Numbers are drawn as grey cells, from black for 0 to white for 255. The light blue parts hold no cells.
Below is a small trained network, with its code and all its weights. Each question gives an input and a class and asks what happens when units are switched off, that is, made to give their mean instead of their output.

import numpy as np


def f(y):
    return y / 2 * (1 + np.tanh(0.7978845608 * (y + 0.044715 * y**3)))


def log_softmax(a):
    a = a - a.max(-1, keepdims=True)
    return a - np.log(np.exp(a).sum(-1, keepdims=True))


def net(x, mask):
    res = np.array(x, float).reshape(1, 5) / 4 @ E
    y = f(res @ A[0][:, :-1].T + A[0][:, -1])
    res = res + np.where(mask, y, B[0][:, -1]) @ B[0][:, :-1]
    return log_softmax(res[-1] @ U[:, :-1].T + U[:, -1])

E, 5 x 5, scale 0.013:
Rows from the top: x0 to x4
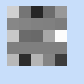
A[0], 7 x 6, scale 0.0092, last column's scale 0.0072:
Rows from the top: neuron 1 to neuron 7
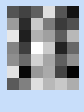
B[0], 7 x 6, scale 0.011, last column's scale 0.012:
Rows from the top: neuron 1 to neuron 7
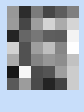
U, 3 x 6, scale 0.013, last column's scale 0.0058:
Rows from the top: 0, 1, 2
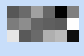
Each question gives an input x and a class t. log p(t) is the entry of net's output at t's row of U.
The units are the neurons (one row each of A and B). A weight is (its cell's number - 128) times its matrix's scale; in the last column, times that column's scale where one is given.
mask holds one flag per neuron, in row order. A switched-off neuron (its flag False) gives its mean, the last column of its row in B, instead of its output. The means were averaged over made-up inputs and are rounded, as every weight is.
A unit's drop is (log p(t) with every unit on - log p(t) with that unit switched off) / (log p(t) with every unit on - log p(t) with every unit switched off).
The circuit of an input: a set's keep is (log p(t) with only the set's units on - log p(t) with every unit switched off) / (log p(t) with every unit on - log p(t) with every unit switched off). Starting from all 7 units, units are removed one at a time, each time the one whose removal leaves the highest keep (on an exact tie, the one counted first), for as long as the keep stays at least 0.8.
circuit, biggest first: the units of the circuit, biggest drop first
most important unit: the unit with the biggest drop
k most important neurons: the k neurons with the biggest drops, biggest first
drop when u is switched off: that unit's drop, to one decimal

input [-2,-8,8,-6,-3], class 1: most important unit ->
neuron 7
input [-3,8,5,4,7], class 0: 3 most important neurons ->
(neuron 3; neuron 6; neuron 7)
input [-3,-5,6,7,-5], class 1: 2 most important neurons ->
(neuron 7; neuron 4)
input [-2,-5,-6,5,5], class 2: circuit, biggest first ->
(neuron 4; neuron 2)
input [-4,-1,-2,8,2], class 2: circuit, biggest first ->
(neuron 4; neuron 3; neuron 6)
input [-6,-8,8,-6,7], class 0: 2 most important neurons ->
(neuron 3; neuron 7)
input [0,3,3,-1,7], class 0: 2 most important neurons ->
(neuron 3; neuron 6)
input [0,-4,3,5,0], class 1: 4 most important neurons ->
(neuron 4; neuron 2; neuron 5; neuron 3)
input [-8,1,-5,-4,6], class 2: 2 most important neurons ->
(neuron 4; neuron 2)
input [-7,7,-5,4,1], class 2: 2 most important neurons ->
(neuron 4; neuron 3)
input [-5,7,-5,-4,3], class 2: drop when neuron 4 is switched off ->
0.2
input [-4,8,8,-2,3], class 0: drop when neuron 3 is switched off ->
0.2
